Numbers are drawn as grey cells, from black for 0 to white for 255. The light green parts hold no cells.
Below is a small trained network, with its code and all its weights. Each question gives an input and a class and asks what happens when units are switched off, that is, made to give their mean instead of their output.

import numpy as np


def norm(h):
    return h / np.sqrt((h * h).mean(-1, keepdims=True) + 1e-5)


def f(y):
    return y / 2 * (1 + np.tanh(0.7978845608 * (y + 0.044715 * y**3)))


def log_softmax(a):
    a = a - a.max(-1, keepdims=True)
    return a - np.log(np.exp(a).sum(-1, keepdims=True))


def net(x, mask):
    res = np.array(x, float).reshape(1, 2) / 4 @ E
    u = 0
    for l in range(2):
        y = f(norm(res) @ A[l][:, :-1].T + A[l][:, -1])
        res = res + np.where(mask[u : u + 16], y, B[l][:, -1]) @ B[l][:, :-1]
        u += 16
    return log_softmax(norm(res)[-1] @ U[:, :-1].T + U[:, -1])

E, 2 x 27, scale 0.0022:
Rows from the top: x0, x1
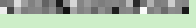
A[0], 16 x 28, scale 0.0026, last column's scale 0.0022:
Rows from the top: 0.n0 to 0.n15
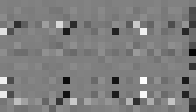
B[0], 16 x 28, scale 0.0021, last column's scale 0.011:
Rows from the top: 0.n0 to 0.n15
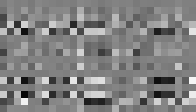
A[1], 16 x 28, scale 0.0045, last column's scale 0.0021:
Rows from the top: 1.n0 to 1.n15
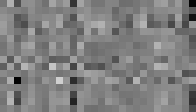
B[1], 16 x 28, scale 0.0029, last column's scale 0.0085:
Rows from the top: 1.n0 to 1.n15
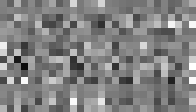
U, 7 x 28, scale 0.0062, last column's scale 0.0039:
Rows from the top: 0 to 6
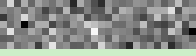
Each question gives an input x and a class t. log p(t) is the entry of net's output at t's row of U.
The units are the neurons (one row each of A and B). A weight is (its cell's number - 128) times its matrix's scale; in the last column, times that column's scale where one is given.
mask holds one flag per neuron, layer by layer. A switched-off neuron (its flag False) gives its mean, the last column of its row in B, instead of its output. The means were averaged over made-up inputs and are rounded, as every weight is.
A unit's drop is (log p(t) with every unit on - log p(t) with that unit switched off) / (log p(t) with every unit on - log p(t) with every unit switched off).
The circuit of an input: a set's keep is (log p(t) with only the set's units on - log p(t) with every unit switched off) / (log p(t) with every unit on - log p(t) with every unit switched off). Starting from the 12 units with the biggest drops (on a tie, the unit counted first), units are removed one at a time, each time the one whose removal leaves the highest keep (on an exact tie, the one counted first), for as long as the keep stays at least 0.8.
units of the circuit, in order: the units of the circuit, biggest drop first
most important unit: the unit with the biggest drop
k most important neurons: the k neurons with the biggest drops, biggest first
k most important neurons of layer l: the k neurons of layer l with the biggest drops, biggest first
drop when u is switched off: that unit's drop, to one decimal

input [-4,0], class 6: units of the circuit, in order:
0.n3
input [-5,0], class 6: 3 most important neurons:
0.n3, 0.n11, 0.n13
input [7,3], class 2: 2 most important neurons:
0.n14, 1.n9
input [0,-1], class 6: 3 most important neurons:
0.n11, 0.n13, 0.n4
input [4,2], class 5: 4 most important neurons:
0.n14, 1.n9, 1.n8, 1.n3
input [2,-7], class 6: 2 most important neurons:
0.n11, 0.n13
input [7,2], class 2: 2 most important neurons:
1.n9, 0.n14
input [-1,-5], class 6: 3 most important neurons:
0.n11, 0.n13, 0.n4
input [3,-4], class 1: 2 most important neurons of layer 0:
0.n11, 0.n13
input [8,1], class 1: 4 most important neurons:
0.n11, 0.n13, 0.n4, 0.n14
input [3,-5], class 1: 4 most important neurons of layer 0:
0.n11, 0.n13, 0.n4, 0.n3
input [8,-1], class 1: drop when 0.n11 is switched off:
0.3
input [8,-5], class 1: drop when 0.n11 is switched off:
0.5
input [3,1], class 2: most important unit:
0.n14
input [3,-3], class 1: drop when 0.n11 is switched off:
0.6
